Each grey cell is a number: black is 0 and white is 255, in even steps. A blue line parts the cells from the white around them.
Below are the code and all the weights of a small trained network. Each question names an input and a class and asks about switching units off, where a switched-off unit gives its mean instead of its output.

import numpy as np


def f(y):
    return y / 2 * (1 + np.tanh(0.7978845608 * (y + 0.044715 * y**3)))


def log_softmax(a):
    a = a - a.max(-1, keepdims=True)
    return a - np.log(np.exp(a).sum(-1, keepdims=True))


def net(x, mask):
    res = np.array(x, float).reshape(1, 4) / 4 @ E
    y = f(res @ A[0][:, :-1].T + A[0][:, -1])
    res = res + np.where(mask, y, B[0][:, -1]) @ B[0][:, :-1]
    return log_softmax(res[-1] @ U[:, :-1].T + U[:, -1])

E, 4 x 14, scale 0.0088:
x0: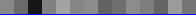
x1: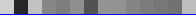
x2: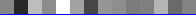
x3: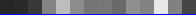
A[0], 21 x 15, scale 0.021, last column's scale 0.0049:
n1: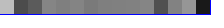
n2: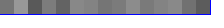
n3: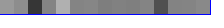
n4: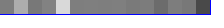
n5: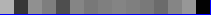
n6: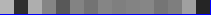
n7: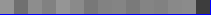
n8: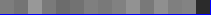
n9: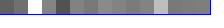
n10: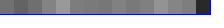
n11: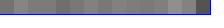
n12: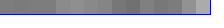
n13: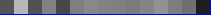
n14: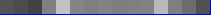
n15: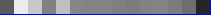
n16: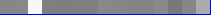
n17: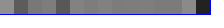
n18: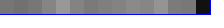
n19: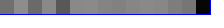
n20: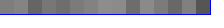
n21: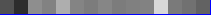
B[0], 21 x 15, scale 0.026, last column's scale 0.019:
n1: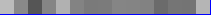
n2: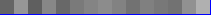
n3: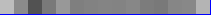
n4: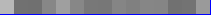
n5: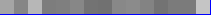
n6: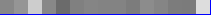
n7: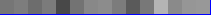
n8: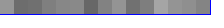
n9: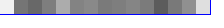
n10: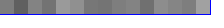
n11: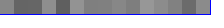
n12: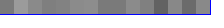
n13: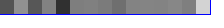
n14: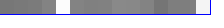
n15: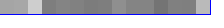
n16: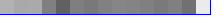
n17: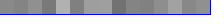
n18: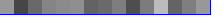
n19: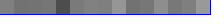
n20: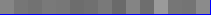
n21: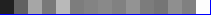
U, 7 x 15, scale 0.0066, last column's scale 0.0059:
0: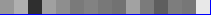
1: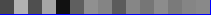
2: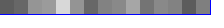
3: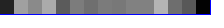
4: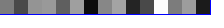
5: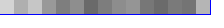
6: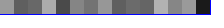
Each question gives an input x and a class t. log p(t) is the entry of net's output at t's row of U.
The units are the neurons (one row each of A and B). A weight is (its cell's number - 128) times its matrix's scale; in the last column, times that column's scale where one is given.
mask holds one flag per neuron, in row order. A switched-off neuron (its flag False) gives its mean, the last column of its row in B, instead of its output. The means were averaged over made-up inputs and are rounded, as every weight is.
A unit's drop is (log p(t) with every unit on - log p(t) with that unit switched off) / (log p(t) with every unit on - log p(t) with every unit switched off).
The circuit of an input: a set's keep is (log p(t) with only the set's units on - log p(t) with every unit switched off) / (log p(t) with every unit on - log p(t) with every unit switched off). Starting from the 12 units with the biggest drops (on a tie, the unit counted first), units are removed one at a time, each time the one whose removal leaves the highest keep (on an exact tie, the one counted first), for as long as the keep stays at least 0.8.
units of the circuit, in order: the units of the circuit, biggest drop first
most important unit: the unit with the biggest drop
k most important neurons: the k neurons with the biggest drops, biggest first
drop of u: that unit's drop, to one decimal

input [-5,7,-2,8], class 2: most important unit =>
n21
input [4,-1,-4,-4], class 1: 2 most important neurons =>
n14; n9
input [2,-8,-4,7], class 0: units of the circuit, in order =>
n14; n13; n2
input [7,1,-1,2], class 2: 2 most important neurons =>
n14; n13
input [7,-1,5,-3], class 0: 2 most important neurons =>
n21; n3
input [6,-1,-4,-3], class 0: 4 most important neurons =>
n3; n6; n7; n1
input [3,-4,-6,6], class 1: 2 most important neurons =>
n13; n9
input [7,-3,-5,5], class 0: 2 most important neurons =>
n14; n3
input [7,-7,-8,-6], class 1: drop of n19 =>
0.0
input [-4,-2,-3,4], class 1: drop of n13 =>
0.1
